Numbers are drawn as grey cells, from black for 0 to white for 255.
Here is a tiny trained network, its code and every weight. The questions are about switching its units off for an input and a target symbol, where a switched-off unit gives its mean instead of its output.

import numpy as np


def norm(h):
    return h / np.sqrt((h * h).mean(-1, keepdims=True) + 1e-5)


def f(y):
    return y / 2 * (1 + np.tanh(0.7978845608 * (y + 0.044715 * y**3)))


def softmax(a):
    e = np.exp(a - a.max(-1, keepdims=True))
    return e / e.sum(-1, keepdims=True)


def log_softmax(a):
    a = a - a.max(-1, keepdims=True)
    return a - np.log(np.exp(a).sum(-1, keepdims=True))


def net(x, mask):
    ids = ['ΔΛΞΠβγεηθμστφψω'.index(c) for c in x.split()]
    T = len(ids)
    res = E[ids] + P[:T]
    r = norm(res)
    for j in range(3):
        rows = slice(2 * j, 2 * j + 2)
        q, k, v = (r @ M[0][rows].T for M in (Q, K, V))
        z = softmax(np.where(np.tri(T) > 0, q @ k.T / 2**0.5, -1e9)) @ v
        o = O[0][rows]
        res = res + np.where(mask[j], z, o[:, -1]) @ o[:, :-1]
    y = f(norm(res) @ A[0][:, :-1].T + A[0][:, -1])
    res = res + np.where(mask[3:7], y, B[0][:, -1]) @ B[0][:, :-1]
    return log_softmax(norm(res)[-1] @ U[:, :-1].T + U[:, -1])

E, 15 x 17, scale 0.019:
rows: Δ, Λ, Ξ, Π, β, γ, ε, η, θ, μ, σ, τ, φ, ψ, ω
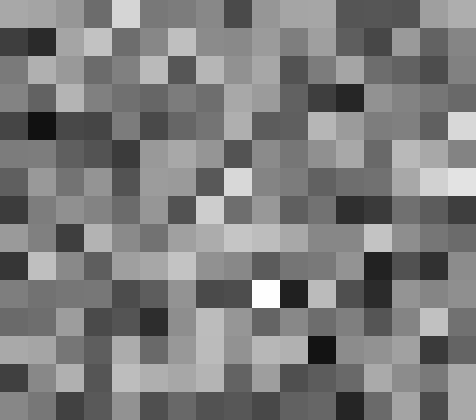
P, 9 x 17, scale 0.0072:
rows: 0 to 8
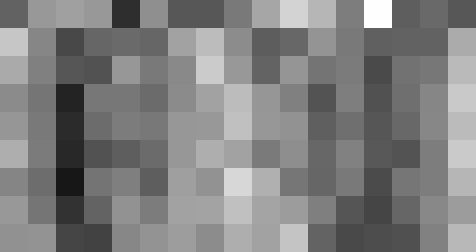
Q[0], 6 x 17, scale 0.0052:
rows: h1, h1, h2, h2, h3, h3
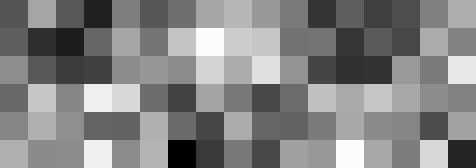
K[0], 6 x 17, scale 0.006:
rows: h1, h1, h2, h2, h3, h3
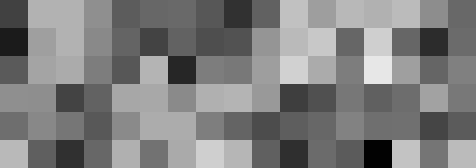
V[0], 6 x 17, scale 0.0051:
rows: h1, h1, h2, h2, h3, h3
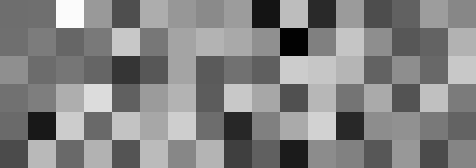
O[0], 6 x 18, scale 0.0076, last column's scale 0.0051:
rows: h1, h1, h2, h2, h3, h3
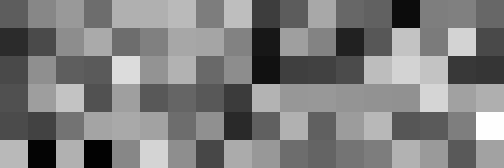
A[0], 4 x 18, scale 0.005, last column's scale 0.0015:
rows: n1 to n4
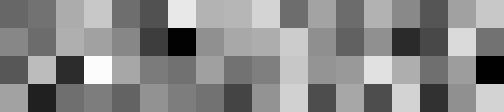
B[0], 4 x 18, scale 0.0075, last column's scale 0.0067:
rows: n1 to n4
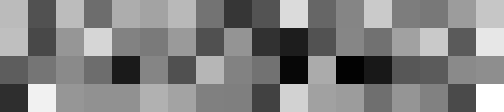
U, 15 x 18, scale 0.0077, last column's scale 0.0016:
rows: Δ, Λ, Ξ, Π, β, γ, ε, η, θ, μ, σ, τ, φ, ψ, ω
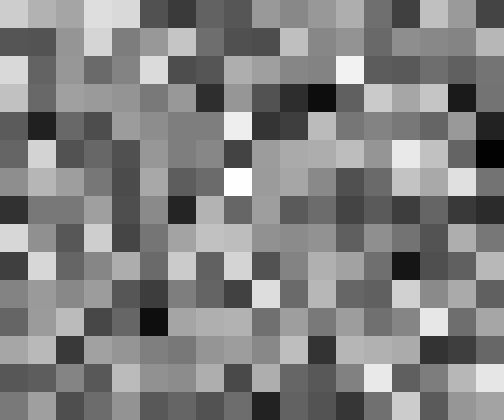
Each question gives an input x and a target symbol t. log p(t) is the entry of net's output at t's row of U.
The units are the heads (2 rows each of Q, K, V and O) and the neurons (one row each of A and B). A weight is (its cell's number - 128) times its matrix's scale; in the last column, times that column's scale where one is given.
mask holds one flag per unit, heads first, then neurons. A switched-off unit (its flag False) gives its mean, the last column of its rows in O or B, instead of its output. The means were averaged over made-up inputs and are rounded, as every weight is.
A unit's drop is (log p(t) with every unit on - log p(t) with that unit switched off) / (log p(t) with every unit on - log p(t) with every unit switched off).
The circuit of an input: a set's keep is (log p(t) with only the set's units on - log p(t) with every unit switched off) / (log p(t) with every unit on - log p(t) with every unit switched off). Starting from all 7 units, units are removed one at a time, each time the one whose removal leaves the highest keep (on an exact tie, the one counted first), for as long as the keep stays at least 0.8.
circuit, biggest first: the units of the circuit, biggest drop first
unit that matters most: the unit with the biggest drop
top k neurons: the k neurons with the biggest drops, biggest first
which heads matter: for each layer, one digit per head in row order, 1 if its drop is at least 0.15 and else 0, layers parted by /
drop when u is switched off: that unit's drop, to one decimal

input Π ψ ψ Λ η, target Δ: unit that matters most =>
h2
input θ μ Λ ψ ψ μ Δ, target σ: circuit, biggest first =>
[h1; h3; n3]
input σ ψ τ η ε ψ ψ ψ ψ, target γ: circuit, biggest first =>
[h1; n4]
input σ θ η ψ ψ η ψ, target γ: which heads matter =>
100
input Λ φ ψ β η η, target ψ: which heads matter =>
011
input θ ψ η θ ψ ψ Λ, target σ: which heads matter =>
111
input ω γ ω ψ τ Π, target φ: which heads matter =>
110
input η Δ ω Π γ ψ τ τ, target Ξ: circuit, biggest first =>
[h2; h3]
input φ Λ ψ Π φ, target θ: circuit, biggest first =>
[h3; h2]
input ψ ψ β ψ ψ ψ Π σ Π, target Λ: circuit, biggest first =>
[h1; h3]
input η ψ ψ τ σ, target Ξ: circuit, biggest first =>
[h3; h1]
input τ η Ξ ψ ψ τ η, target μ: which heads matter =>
101
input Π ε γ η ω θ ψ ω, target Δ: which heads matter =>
110
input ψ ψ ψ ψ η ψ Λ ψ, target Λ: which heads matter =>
110
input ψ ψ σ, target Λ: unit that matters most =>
h1
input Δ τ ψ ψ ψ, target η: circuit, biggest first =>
[h3; n3]
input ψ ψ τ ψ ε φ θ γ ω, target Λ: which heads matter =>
011
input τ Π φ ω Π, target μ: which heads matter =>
111
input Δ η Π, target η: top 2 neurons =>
[n3; n1]
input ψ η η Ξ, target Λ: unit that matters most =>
h1
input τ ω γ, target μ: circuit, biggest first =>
[h1; h3]
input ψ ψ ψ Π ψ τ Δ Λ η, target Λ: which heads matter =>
110
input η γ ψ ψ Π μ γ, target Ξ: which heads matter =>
111
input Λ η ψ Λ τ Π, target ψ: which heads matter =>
011
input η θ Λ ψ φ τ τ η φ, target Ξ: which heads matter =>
111
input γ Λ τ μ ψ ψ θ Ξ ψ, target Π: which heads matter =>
011
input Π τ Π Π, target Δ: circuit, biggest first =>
[h2]
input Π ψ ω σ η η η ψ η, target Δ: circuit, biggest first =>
[h2; h3; n2]
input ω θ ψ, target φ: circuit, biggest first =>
[h1; h2]
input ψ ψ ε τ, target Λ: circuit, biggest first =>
[h1; h3]
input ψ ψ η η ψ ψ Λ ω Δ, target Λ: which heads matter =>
101
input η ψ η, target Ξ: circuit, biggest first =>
[h3; h1]
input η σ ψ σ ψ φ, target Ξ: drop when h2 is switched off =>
0.3
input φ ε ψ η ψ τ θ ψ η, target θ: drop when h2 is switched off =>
0.4
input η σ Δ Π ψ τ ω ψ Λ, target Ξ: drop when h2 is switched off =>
0.1
